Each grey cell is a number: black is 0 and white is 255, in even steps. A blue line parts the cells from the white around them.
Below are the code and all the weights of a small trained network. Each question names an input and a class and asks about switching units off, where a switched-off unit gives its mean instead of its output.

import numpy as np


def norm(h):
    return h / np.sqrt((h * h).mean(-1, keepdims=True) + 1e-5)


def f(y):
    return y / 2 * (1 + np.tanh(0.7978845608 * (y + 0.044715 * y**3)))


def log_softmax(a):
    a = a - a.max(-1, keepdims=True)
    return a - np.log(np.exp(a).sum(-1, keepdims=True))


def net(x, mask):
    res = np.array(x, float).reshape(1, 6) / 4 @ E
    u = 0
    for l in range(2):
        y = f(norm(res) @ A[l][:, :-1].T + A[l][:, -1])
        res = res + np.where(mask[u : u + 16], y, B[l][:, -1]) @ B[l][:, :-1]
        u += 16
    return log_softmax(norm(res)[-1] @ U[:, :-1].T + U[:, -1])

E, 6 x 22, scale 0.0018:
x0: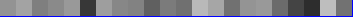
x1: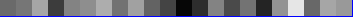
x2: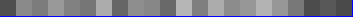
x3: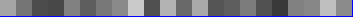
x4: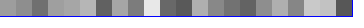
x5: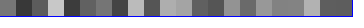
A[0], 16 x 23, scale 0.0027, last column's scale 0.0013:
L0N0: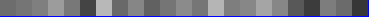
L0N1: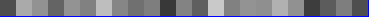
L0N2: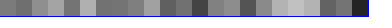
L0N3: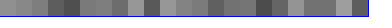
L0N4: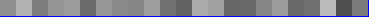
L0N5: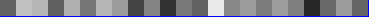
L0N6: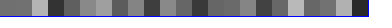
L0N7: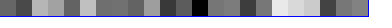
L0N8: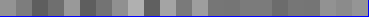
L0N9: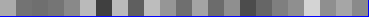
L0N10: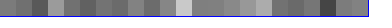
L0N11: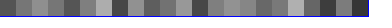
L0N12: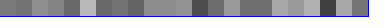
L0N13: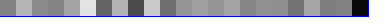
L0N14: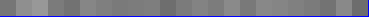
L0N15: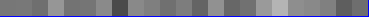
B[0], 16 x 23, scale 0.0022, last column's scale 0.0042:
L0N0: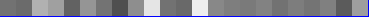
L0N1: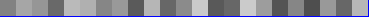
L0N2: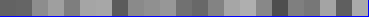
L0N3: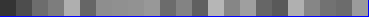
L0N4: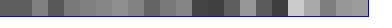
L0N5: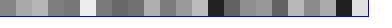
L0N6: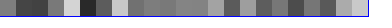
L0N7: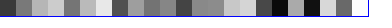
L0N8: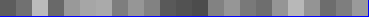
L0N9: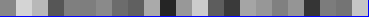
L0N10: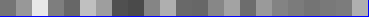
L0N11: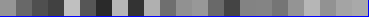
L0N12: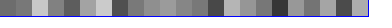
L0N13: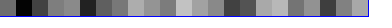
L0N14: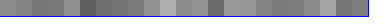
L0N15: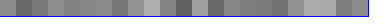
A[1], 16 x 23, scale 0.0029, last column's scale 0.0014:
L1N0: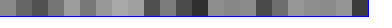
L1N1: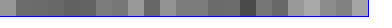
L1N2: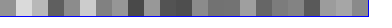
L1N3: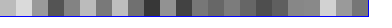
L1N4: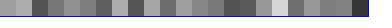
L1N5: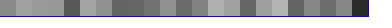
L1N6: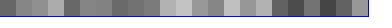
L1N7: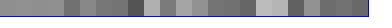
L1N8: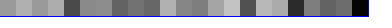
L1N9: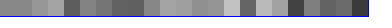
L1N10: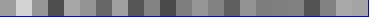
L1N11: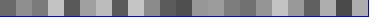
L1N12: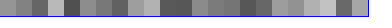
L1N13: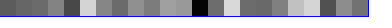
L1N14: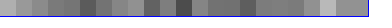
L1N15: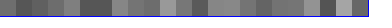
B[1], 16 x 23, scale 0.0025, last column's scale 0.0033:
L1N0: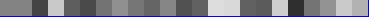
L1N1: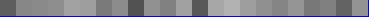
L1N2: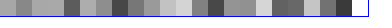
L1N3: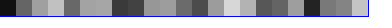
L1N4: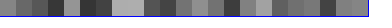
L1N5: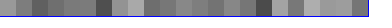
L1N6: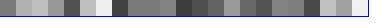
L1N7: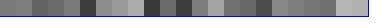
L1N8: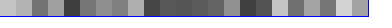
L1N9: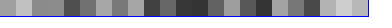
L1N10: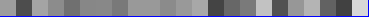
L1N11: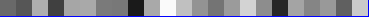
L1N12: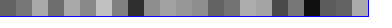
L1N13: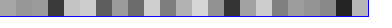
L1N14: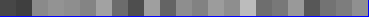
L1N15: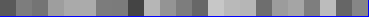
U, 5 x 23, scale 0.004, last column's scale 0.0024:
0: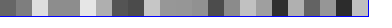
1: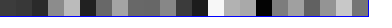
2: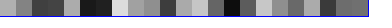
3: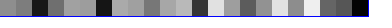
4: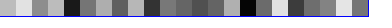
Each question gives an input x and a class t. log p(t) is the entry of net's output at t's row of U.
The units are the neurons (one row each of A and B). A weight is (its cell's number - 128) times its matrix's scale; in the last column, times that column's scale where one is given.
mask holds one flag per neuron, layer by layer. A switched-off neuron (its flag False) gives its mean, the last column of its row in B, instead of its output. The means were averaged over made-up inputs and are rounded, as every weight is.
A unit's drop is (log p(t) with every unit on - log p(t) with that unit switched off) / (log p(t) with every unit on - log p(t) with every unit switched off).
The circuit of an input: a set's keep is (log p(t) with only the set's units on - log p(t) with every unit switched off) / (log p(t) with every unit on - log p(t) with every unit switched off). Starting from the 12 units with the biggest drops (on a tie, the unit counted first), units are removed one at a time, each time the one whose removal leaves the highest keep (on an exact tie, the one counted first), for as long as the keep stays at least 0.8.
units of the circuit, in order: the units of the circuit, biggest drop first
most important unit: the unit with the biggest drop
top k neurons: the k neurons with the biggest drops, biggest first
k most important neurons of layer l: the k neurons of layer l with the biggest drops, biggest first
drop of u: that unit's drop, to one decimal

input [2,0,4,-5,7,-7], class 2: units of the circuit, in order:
[L0N13, L0N7, L1N4]
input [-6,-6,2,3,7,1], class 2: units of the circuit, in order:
[L0N7, L0N13, L1N4]
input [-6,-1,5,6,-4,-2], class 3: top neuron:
[L0N7]
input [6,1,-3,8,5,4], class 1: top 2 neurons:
[L0N5, L1N0]
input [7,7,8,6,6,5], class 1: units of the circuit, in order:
[L0N5, L1N2]
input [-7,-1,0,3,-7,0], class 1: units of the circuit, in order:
[L0N6, L0N5]
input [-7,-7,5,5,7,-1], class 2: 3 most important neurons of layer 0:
[L0N7, L0N13, L0N9]
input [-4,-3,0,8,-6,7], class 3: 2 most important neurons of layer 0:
[L0N7, L0N5]
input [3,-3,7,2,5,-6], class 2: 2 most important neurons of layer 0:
[L0N7, L0N13]
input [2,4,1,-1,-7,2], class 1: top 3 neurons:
[L0N6, L0N9, L0N3]
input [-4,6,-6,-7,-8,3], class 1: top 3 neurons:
[L0N6, L1N0, L0N11]
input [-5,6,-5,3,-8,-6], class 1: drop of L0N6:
0.2
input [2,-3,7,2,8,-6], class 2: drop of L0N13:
0.1
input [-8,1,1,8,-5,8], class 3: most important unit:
L1N13
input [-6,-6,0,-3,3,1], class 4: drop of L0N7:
-0.1
